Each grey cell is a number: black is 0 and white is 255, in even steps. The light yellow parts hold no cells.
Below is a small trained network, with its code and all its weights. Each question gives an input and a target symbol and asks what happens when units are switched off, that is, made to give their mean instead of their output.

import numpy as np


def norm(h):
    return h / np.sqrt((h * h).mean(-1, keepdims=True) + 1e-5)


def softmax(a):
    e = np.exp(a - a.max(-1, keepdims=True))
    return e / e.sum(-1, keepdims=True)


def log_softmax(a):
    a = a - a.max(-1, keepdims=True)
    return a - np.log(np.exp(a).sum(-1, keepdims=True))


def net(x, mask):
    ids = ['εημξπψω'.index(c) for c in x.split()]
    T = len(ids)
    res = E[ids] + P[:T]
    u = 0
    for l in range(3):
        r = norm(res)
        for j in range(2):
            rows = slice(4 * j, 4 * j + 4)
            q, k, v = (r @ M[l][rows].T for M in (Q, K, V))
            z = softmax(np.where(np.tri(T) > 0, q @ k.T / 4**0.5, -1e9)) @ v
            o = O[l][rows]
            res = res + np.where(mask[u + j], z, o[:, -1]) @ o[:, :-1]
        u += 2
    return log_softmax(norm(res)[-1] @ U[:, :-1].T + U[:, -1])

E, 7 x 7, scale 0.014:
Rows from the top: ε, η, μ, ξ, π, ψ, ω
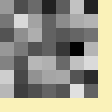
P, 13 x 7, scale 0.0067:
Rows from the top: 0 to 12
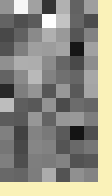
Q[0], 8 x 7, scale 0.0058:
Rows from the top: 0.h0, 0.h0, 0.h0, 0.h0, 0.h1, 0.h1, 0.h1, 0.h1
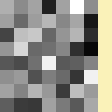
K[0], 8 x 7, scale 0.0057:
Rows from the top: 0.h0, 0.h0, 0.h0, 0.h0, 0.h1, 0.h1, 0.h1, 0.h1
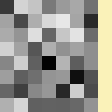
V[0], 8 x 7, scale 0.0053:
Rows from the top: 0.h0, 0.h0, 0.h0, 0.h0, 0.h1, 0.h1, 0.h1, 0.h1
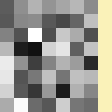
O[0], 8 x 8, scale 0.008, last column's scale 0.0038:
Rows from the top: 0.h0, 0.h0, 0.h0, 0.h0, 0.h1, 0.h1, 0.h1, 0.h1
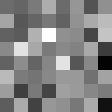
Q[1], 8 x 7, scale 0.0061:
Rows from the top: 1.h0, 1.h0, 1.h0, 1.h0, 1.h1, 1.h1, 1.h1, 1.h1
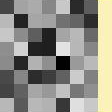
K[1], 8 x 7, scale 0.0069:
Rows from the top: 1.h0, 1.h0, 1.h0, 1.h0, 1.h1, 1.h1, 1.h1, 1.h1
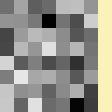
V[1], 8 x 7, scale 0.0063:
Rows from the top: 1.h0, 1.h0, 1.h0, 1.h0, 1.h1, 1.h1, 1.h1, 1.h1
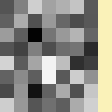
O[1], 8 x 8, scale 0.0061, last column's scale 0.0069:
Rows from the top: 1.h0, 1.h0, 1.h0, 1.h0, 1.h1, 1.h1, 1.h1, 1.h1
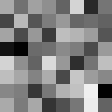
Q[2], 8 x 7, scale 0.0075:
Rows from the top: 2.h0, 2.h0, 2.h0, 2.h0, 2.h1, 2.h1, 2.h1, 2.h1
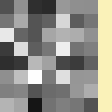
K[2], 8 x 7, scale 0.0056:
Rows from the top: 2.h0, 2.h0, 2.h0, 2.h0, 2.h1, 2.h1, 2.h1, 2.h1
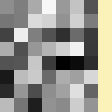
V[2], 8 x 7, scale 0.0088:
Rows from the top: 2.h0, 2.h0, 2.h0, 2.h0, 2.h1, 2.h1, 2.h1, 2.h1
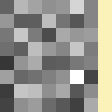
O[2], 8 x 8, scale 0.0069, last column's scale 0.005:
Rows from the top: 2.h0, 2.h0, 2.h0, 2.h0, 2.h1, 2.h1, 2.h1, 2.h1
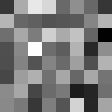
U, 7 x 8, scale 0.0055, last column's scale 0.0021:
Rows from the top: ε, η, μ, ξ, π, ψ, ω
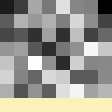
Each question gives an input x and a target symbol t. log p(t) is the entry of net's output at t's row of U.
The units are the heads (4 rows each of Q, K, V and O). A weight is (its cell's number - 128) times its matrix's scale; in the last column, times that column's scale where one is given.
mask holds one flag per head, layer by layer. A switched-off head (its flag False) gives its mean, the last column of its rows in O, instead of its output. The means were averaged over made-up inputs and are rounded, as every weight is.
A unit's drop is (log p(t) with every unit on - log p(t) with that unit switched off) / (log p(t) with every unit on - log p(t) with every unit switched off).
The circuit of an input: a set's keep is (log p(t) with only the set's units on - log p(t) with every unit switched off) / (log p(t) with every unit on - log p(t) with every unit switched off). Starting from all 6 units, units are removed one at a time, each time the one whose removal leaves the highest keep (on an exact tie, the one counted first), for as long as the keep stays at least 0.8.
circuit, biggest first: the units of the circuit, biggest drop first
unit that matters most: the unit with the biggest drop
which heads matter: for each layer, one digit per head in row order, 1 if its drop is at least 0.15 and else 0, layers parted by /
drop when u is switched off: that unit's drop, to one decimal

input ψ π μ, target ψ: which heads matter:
01 / 01 / 01
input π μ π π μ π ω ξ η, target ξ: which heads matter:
00 / 10 / 10
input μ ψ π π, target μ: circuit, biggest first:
(2.h1)
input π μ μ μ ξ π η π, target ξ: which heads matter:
10 / 11 / 10
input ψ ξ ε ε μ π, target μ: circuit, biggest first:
(2.h1, 0.h1)
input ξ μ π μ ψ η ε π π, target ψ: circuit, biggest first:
(1.h1, 2.h0)
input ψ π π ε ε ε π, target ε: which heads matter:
01 / 00 / 01
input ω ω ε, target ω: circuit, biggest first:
(0.h1, 1.h0)
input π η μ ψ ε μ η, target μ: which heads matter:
11 / 00 / 00
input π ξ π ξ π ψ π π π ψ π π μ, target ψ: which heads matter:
10 / 01 / 10
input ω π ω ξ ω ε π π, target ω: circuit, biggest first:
(0.h1, 1.h1)
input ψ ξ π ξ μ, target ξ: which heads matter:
10 / 11 / 00
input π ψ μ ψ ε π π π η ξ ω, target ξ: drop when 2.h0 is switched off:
0.5
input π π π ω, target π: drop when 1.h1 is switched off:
0.1
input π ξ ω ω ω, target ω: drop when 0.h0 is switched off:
0.2
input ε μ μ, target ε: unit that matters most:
1.h0
